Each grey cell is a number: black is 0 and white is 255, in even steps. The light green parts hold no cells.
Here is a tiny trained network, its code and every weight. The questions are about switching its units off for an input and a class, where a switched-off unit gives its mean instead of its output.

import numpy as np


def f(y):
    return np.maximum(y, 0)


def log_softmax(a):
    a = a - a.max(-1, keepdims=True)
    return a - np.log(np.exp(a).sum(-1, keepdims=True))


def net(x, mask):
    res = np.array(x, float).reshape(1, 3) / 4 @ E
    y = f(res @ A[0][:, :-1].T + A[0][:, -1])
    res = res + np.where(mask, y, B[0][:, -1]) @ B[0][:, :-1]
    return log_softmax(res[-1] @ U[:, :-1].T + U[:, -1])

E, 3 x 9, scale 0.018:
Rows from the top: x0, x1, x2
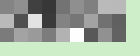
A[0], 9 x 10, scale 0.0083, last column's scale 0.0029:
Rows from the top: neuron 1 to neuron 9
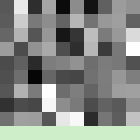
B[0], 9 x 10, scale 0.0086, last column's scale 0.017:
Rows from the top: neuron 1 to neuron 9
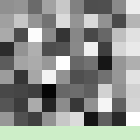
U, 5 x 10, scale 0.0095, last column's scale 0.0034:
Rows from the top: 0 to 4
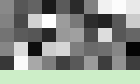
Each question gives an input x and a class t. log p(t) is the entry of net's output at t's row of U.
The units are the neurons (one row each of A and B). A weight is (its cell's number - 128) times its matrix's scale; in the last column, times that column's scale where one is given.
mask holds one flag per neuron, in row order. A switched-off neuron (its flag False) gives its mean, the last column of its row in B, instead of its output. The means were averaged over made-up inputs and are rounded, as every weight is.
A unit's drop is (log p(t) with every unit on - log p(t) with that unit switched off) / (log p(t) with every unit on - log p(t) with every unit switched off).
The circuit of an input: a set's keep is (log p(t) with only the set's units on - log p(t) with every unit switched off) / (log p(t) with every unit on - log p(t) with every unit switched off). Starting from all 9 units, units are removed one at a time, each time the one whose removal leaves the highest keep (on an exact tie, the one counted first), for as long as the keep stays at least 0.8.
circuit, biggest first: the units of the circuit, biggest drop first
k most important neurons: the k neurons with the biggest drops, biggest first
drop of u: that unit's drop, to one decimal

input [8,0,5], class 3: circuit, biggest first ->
[neuron 8; neuron 7]
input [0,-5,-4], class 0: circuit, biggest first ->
[neuron 9]
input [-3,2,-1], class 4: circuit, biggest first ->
[neuron 9; neuron 6]
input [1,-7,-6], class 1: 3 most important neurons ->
[neuron 6; neuron 1; neuron 5]
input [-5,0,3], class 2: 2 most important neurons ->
[neuron 6; neuron 3]
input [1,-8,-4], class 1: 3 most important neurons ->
[neuron 6; neuron 1; neuron 5]
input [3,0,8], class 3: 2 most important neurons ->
[neuron 8; neuron 7]
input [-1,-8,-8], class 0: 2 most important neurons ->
[neuron 7; neuron 8]
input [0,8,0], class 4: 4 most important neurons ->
[neuron 7; neuron 8; neuron 9; neuron 6]
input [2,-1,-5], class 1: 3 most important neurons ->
[neuron 6; neuron 7; neuron 8]
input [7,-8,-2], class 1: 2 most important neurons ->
[neuron 6; neuron 3]
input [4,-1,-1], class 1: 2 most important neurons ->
[neuron 7; neuron 8]
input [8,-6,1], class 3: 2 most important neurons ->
[neuron 2; neuron 1]
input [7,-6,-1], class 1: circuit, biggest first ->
[neuron 6]
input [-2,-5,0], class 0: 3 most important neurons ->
[neuron 9; neuron 7; neuron 8]
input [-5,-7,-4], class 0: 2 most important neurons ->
[neuron 7; neuron 8]
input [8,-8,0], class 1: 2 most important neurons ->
[neuron 6; neuron 3]
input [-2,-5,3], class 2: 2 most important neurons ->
[neuron 8; neuron 7]
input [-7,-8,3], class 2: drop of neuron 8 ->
0.1
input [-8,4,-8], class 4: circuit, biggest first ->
[neuron 4]
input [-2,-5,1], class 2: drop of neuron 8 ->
0.2
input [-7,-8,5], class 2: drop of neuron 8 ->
0.1
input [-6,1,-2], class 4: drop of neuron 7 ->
0.0
